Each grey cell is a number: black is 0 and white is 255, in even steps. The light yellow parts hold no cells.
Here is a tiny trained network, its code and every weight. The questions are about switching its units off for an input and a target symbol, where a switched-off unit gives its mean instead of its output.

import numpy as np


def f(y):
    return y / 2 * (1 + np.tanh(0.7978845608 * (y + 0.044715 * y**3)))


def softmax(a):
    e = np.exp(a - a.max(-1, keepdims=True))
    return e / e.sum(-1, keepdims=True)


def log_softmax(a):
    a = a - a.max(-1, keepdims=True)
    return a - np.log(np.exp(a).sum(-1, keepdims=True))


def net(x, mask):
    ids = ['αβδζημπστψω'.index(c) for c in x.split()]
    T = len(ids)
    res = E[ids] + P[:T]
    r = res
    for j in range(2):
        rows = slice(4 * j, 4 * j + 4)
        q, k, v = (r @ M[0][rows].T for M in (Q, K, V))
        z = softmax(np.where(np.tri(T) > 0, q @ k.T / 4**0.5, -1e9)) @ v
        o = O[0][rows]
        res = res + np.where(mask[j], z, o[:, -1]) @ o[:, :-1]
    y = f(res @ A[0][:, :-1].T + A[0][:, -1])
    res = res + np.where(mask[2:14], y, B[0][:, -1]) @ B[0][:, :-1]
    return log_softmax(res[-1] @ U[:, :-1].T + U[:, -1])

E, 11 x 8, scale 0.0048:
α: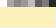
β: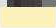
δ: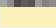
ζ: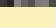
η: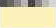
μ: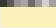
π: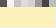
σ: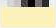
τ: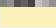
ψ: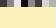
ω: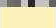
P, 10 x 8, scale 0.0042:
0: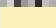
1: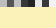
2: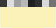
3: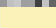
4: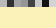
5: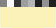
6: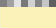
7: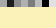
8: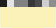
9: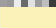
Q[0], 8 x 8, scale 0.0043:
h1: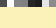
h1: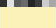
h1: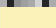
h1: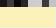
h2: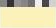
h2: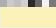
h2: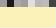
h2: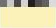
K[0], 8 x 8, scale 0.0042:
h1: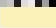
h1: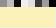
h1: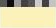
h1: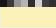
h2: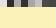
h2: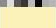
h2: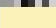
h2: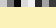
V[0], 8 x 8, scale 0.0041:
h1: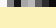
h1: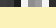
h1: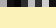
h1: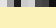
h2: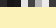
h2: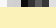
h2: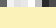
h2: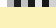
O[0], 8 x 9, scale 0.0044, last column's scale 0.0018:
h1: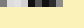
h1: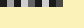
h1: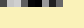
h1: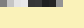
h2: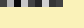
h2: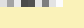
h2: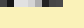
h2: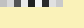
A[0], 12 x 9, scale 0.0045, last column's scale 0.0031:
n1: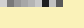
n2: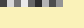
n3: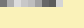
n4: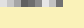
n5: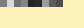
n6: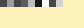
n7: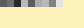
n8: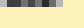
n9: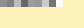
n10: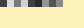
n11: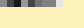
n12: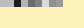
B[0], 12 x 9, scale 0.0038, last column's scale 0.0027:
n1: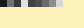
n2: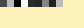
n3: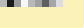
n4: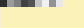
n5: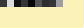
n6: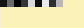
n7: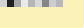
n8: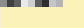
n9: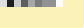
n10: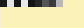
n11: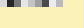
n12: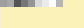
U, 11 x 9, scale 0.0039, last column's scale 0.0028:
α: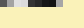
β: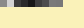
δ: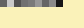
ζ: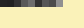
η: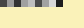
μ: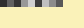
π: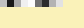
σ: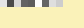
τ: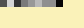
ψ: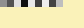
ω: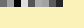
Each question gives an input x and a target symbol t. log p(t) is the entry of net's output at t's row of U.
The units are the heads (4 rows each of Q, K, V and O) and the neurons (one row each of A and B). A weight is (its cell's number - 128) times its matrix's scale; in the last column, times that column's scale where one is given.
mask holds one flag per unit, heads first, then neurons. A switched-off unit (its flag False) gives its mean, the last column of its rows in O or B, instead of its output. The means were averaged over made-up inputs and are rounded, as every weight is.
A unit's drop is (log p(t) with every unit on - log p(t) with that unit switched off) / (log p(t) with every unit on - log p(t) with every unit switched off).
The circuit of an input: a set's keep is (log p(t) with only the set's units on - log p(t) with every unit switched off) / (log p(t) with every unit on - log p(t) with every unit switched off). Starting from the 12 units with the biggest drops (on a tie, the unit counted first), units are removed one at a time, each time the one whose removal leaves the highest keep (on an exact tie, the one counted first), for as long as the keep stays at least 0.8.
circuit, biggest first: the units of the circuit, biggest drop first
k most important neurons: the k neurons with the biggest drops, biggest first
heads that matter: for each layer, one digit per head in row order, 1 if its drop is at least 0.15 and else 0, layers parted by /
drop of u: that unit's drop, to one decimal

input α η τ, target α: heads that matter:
10
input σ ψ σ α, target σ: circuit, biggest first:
(h2; h1)
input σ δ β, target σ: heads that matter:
11
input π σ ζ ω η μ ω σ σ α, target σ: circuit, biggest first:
(h2; h1; n6)
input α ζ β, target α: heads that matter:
10
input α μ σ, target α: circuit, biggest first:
(h1; n10)
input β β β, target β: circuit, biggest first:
(h1; h2; n5)
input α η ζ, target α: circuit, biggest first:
(h1; n10)
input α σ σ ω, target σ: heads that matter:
01
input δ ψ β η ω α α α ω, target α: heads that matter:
10
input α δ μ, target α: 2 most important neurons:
(n10; n2)
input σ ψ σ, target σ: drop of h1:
0.2
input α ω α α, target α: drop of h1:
1.0
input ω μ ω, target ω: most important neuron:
(n2)
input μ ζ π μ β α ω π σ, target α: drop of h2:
0.3
